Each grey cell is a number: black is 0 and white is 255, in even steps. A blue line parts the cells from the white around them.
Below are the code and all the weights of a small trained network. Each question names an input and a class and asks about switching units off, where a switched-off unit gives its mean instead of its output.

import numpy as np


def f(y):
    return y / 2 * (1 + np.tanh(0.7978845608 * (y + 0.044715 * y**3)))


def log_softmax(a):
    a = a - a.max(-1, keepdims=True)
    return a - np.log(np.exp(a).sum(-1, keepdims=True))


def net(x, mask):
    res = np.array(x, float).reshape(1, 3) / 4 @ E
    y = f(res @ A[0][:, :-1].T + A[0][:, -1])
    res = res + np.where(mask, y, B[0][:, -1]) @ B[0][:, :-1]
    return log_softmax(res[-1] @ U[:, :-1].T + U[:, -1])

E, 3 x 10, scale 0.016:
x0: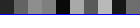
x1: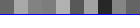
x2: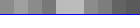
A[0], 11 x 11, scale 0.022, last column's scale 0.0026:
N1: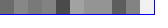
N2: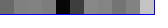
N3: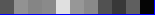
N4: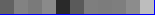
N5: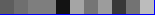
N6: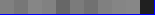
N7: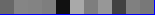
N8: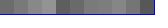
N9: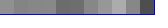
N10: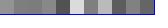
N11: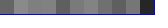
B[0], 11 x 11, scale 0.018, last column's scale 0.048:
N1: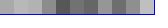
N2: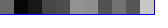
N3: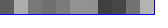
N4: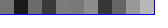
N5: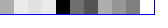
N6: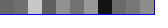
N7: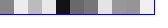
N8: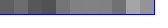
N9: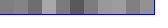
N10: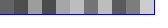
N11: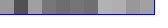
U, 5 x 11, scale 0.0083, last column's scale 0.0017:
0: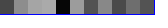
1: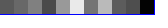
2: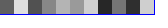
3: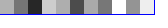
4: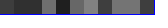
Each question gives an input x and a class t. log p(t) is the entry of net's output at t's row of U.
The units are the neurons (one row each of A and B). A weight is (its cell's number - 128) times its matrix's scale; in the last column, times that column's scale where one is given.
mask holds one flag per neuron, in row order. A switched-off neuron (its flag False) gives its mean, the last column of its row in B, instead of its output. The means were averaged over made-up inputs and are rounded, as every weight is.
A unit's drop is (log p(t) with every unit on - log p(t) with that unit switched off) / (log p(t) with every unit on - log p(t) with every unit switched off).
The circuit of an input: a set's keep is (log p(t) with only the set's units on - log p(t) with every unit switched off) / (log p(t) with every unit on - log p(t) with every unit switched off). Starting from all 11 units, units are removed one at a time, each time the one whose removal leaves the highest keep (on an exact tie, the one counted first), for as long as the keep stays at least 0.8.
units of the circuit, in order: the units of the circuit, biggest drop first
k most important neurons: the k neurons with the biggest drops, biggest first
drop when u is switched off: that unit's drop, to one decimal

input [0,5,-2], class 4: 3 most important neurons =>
N5, N7, N10
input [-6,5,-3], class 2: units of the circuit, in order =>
N5, N7, N2
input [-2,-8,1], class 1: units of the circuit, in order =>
N5, N7
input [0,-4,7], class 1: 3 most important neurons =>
N5, N7, N10
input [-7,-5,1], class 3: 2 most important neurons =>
N5, N10
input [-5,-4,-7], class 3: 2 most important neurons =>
N5, N2
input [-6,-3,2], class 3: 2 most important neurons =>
N5, N10
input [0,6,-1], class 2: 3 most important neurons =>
N5, N7, N2
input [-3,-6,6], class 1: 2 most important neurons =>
N5, N7
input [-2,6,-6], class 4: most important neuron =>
N5
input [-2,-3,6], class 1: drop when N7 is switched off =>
0.3
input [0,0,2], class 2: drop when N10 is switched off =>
0.2
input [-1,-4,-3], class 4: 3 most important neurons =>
N5, N7, N1
